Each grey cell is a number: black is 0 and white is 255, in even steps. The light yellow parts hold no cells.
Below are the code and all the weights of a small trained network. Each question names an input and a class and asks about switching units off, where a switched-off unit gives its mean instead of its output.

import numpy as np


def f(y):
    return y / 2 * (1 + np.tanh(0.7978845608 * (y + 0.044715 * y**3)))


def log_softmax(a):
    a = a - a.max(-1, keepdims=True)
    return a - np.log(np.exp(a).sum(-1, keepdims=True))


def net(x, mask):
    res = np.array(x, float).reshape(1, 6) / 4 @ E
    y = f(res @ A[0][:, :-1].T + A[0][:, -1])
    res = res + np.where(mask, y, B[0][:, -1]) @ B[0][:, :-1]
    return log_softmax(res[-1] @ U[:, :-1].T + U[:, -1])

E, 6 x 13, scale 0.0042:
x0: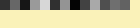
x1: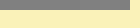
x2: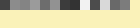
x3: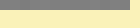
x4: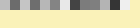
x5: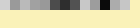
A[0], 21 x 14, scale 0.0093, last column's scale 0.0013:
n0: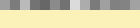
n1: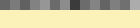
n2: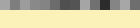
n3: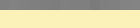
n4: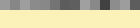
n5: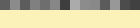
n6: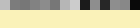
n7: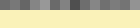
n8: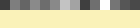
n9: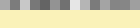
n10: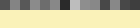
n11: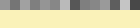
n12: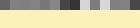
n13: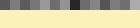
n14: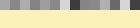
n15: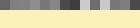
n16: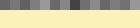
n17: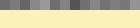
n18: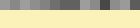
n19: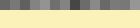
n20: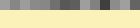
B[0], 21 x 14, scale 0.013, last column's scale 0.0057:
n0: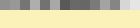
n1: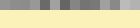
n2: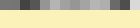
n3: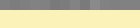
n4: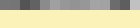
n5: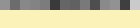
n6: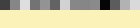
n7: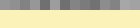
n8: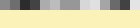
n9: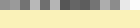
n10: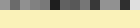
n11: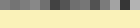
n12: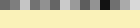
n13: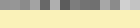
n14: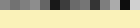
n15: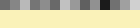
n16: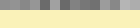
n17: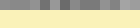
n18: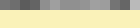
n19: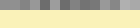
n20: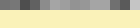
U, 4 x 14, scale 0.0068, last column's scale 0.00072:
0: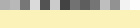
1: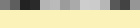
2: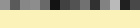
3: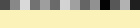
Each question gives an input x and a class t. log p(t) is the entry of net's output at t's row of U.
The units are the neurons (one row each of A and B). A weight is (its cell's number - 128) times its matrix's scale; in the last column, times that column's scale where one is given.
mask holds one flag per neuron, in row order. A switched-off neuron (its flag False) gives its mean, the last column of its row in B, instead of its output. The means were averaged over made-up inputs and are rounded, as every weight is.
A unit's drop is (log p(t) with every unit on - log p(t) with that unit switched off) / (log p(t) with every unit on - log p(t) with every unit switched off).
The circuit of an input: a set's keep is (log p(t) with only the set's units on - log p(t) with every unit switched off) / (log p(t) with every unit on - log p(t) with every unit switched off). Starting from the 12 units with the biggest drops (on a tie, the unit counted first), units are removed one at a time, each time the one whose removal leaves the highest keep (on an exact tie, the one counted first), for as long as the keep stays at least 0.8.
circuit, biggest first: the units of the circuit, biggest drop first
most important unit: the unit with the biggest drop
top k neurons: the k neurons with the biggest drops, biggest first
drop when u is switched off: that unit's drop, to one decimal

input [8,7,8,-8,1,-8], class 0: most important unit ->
n13
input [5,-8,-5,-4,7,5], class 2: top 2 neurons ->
[n14 n11]
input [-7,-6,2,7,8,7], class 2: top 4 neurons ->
[n14 n11 n8 n13]
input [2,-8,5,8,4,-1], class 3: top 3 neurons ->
[n12 n10 n15]
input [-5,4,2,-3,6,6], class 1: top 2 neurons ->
[n2 n20]
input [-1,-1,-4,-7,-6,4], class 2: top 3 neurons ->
[n10 n8 n5]
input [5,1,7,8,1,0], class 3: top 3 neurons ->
[n12 n15 n9]
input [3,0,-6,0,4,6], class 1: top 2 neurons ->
[n2 n12]
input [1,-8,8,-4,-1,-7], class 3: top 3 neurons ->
[n12 n15 n2]
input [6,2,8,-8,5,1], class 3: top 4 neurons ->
[n12 n15 n9 n0]
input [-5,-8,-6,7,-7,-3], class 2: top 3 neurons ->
[n10 n5 n12]
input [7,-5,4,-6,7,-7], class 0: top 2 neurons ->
[n13 n1]
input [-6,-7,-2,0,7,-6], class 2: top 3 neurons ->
[n14 n11 n13]
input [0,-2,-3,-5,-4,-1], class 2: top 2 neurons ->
[n12 n15]
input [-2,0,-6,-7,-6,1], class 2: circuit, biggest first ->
[n10]
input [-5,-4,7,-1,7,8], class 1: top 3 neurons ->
[n2 n20 n4]
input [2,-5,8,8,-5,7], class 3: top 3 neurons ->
[n12 n15 n8]
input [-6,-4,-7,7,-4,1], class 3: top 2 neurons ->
[n6 n13]
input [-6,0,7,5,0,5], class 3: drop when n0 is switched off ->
-0.1
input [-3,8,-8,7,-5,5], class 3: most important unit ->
n6
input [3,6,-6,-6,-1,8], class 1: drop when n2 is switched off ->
0.1
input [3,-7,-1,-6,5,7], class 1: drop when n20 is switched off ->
0.0
